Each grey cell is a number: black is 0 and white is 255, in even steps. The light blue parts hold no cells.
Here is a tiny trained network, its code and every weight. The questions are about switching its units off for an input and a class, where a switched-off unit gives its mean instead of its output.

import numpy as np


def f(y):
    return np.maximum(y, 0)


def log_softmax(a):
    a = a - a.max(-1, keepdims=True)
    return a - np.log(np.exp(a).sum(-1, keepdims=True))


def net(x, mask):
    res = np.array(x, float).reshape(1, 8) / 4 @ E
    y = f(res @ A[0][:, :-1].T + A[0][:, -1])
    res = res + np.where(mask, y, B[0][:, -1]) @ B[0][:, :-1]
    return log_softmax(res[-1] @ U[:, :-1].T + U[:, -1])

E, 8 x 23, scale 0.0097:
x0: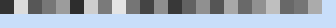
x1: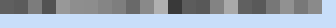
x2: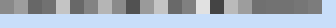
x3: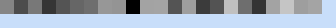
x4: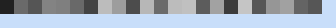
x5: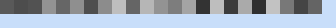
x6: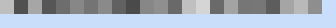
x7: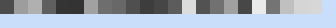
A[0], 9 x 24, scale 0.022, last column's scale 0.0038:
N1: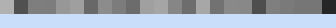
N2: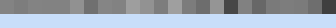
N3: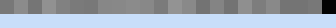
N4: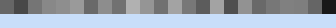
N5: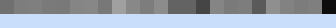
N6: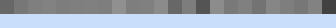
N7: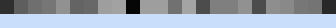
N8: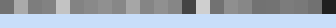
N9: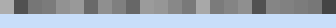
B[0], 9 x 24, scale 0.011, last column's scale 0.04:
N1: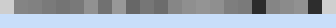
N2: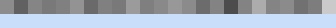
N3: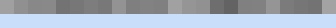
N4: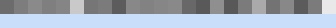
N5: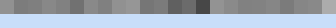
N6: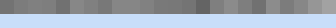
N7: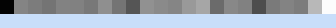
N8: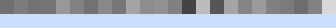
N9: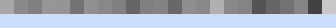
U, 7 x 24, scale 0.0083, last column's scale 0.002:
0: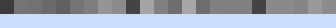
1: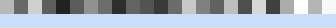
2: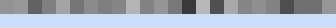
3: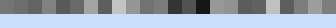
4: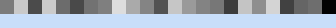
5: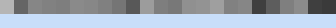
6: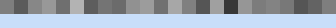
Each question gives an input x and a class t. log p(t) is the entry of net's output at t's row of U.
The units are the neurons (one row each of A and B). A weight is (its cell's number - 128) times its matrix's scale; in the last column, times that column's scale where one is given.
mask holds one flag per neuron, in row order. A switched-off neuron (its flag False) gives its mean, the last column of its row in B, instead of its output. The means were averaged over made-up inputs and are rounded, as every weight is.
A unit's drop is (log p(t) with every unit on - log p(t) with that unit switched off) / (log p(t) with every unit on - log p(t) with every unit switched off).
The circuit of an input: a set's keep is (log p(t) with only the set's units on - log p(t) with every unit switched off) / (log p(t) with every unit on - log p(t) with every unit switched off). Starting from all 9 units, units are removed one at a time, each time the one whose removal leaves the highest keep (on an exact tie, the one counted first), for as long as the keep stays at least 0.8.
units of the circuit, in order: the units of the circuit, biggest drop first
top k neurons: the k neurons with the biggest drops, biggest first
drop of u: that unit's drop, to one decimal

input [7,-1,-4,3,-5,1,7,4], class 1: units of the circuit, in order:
[N7]
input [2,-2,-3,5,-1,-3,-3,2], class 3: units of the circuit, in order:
[N7, N2]
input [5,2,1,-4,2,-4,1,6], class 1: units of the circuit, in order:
[N7, N8]
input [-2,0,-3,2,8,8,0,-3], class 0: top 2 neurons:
[N7, N6]
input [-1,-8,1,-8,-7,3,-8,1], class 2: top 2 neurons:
[N8, N1]
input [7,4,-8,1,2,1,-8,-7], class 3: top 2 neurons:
[N5, N6]
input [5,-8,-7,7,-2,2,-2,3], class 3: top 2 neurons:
[N5, N6]
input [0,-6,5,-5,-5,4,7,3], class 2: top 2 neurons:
[N7, N1]
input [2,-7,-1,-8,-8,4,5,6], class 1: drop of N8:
0.1
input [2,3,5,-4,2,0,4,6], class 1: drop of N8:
0.2
